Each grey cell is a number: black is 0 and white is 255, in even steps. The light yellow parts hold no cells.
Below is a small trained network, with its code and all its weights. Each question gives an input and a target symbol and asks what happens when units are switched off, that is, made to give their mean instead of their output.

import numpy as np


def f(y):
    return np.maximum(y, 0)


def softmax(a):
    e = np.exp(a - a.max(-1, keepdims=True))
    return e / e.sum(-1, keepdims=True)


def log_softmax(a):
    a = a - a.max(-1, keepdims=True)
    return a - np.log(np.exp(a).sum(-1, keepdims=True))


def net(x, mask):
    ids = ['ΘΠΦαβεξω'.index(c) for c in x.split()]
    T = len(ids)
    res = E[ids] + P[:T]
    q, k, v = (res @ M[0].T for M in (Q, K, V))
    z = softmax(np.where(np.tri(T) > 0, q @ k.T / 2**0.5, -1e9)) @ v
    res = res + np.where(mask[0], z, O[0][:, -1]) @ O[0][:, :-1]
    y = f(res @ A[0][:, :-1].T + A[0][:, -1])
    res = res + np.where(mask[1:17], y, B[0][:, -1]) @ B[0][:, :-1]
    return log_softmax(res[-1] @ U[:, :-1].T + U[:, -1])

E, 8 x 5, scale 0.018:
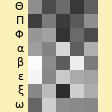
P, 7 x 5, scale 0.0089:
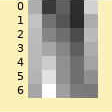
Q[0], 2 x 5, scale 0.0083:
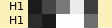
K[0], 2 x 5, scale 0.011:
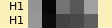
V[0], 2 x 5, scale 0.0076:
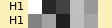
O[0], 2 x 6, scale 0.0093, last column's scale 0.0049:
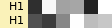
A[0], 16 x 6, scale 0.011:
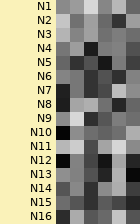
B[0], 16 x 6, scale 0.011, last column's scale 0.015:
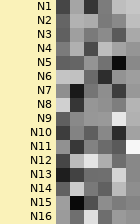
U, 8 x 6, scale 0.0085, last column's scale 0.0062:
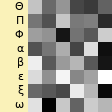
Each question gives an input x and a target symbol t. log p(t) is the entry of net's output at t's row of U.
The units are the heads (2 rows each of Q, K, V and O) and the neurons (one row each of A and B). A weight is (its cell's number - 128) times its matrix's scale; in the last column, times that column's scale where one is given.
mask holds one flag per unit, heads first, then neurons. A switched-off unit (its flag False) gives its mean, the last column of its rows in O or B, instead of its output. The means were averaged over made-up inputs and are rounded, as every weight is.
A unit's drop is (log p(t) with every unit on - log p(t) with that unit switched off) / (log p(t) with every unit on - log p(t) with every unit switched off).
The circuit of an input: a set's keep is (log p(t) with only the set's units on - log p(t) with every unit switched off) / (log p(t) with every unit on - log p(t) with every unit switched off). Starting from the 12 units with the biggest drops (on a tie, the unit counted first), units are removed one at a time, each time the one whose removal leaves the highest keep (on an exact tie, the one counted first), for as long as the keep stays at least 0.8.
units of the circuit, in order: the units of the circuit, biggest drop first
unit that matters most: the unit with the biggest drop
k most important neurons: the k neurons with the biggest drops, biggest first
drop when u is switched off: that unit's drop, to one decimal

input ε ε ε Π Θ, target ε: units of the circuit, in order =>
[N8, N11, H1]
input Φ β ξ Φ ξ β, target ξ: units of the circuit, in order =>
[H1]
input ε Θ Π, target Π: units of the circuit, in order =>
[N7, N12]
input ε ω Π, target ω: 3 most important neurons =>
[N7, N16, N1]
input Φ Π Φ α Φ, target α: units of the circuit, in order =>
[N9, H1]
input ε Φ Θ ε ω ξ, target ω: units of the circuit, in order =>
[H1, N11]
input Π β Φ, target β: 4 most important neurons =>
[N8, N1, N10, N16]
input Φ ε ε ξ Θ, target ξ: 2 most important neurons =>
[N11, N6]
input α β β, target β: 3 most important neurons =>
[N8, N1, N2]
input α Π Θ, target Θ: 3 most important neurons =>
[N5, N1, N6]
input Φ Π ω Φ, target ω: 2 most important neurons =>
[N1, N10]
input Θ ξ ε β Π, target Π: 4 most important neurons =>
[N10, N16, N12, N1]
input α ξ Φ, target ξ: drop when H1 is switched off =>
1.0
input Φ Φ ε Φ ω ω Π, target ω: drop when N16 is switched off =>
0.1
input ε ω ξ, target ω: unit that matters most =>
N11
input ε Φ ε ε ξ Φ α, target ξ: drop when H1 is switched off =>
0.5
